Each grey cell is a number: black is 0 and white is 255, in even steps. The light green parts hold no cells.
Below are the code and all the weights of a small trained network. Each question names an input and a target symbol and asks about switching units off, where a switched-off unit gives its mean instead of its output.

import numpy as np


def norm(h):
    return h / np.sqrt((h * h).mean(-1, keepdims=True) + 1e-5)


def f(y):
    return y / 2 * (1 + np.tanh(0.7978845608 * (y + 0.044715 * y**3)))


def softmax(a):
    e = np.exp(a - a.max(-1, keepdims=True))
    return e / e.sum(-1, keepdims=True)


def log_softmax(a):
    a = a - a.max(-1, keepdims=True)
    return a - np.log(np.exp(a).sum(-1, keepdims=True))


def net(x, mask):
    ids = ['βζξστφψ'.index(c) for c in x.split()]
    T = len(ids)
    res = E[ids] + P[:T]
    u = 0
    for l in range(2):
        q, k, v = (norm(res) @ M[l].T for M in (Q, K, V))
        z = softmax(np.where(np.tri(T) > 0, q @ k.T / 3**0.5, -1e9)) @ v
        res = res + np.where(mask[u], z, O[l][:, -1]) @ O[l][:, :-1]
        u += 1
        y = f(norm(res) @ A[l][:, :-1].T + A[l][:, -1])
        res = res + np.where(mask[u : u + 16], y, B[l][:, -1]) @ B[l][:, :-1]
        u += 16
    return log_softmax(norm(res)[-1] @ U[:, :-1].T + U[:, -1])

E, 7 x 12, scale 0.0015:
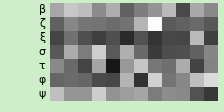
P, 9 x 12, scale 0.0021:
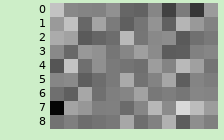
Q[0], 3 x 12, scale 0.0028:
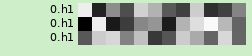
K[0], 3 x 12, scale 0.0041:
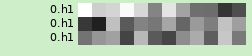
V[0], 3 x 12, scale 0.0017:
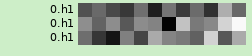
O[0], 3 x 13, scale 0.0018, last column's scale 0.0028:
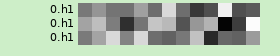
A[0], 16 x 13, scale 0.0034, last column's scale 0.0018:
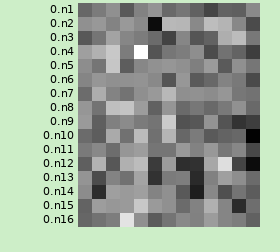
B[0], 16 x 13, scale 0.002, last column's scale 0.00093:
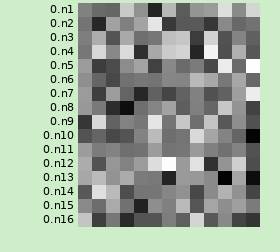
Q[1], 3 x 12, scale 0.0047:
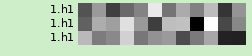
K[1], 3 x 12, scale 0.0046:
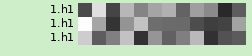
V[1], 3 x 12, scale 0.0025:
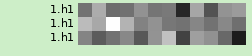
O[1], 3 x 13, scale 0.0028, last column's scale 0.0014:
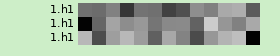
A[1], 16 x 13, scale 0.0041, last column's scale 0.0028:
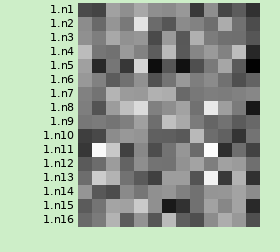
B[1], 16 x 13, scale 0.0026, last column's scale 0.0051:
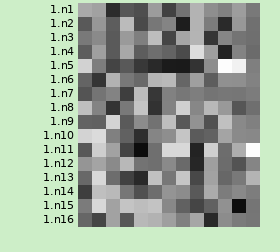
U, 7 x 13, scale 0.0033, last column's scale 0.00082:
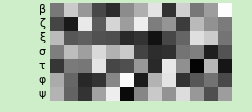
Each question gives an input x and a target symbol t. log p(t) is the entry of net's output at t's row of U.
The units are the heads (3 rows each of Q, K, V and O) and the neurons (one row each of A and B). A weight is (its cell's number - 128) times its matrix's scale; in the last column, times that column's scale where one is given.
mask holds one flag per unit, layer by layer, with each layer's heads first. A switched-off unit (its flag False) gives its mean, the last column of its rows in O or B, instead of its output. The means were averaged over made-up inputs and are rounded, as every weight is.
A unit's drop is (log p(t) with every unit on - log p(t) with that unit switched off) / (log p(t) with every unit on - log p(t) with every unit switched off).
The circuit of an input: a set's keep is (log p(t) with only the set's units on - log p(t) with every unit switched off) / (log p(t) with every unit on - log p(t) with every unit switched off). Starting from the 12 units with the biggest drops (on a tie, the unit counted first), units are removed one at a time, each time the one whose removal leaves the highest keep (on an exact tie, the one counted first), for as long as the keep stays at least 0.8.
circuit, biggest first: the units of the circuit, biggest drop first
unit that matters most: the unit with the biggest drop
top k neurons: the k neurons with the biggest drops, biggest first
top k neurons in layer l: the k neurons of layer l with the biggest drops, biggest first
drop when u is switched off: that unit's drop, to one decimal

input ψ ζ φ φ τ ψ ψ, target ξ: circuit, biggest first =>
(0.h1 0.n8 1.n5)
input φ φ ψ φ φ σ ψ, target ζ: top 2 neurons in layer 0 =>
(0.n8 0.n9)
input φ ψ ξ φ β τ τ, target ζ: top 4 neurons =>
(0.n9 0.n8 0.n14 1.n11)
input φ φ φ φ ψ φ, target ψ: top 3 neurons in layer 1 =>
(1.n8 1.n11 1.n13)
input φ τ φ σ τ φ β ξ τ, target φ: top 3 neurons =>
(1.n11 1.n3 0.n4)
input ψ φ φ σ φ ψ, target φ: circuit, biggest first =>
(1.n11)
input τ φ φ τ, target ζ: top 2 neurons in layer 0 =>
(0.n8 0.n9)
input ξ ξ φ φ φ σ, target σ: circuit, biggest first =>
(1.n11 0.n5 1.n15 1.h1)
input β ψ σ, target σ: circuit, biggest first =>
(1.n11 1.n15 1.h1)
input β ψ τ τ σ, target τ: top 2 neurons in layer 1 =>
(1.n11 1.n4)
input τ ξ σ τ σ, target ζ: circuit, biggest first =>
(0.n12 0.h1 1.n11)
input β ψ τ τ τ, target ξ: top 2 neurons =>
(0.n16 1.n5)
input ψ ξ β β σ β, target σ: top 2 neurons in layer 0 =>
(0.n5 0.n12)
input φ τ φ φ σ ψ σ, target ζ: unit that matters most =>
0.n8
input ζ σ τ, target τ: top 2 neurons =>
(1.n11 1.n4)
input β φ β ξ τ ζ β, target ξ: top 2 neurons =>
(1.n5 0.n5)
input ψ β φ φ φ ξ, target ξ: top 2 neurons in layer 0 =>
(0.n1 0.n4)
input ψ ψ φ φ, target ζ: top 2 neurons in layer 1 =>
(1.n11 1.n9)
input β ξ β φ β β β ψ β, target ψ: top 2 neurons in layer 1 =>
(1.n8 1.n11)
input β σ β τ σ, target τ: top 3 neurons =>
(0.n12 0.n16 1.n11)
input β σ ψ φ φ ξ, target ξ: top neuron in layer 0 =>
(0.n1)
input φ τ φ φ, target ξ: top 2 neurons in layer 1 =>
(1.n5 1.n11)
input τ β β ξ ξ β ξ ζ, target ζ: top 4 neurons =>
(0.n12 1.n11 0.n2 1.n13)
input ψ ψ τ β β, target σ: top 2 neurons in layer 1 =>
(1.n11 1.n15)
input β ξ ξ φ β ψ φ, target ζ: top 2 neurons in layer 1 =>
(1.n11 1.n13)
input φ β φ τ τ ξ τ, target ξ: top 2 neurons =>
(0.n4 0.n8)
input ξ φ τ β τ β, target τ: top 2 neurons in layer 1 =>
(1.n4 1.n2)
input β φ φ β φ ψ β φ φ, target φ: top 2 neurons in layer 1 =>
(1.n11 1.n13)
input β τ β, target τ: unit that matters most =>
0.h1
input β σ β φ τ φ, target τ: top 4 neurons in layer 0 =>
(0.n4 0.n9 0.n15 0.n14)
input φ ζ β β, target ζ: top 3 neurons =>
(0.n8 0.n4 1.n11)
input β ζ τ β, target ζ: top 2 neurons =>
(0.n8 0.n4)
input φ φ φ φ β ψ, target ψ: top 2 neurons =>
(1.n8 1.n11)
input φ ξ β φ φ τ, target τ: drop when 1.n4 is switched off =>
0.3
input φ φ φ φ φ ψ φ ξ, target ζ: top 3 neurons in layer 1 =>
(1.n11 1.n16 1.n13)
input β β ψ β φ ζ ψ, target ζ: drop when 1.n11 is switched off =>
0.5
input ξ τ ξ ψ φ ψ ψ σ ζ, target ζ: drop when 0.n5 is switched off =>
0.1
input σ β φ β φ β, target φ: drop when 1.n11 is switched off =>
0.6
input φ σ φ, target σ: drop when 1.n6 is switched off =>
0.0
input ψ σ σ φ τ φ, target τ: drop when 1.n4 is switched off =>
0.1
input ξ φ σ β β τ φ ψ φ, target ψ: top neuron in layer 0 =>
(0.n5)
